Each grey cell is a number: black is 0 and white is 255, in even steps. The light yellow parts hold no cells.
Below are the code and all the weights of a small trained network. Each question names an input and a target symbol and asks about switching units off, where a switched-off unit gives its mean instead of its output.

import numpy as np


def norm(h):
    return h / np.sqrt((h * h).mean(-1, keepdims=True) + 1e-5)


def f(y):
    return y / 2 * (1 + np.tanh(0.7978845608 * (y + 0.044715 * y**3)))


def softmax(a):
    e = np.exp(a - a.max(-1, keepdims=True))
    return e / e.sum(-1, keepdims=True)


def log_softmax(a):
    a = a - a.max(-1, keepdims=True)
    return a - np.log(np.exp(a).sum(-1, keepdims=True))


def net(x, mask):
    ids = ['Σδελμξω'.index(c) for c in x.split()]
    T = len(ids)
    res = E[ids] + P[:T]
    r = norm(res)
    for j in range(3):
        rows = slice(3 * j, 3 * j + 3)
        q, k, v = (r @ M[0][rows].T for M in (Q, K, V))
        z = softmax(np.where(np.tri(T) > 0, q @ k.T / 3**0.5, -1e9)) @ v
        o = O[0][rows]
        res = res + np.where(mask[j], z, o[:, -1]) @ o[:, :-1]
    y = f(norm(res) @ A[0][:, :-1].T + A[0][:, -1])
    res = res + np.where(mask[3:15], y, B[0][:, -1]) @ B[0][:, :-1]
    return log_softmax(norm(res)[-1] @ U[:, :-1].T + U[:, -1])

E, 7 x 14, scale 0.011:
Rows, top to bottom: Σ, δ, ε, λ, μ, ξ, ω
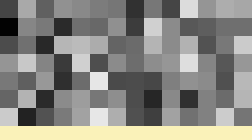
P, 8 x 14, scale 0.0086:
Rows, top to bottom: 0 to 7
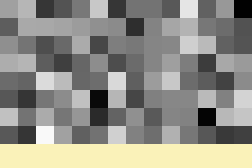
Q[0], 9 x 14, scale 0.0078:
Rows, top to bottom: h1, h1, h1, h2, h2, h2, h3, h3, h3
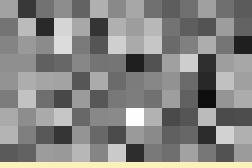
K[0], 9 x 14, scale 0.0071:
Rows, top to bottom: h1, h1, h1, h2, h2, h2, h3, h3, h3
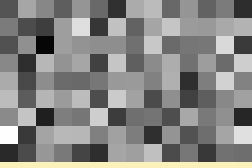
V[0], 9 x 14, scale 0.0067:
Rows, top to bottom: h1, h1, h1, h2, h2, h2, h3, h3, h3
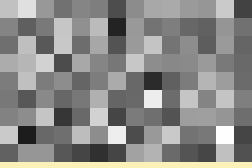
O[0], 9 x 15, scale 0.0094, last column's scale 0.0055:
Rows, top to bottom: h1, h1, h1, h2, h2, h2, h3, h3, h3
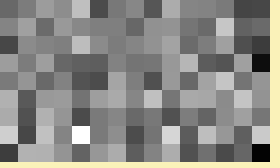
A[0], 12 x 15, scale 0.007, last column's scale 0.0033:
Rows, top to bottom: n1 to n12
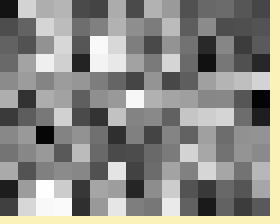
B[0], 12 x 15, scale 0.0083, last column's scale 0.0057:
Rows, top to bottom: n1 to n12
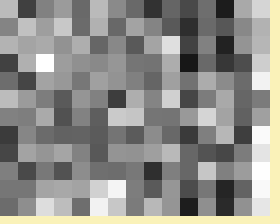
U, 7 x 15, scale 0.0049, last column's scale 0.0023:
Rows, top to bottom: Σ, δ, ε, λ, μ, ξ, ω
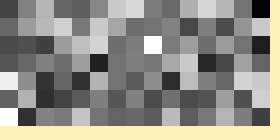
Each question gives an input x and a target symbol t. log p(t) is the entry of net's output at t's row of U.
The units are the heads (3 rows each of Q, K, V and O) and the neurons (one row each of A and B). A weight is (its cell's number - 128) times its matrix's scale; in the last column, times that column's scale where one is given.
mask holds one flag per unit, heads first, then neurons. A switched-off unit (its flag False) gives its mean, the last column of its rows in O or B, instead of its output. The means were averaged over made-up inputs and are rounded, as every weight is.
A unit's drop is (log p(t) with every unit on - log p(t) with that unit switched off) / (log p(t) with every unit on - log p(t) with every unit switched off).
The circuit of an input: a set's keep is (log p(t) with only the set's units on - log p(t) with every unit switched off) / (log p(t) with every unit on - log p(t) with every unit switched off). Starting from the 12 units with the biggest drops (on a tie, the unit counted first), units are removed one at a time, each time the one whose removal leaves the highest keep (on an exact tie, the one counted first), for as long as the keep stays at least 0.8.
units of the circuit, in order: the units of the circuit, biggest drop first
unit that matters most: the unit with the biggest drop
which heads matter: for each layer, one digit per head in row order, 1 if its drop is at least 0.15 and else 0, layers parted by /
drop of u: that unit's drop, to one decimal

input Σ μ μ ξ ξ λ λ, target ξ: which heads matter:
010
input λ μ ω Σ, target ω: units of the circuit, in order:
(h3)
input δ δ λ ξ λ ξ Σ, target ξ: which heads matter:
010
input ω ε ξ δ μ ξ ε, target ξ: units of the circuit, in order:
(h2; n8)
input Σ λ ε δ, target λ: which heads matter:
110
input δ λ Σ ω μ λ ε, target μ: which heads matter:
100
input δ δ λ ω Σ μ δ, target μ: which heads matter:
100
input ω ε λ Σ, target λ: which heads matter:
110
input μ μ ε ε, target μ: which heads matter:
001
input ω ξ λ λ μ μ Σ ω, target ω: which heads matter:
000
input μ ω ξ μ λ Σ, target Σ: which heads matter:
000
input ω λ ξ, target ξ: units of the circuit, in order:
(n8; h3)
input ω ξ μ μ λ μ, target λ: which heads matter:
010
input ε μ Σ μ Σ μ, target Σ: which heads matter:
011
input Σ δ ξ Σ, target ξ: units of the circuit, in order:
(h2)
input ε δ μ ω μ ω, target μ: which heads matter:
100
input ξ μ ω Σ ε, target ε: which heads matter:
001
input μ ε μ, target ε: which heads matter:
111
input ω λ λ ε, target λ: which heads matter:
110
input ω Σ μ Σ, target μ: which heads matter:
000
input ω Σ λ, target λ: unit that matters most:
n9
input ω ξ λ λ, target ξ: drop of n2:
0.0
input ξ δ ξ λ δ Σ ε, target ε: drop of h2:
0.2
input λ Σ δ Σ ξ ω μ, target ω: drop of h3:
0.7
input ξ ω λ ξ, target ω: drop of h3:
0.8
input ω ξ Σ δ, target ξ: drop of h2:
0.2
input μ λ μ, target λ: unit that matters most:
h2
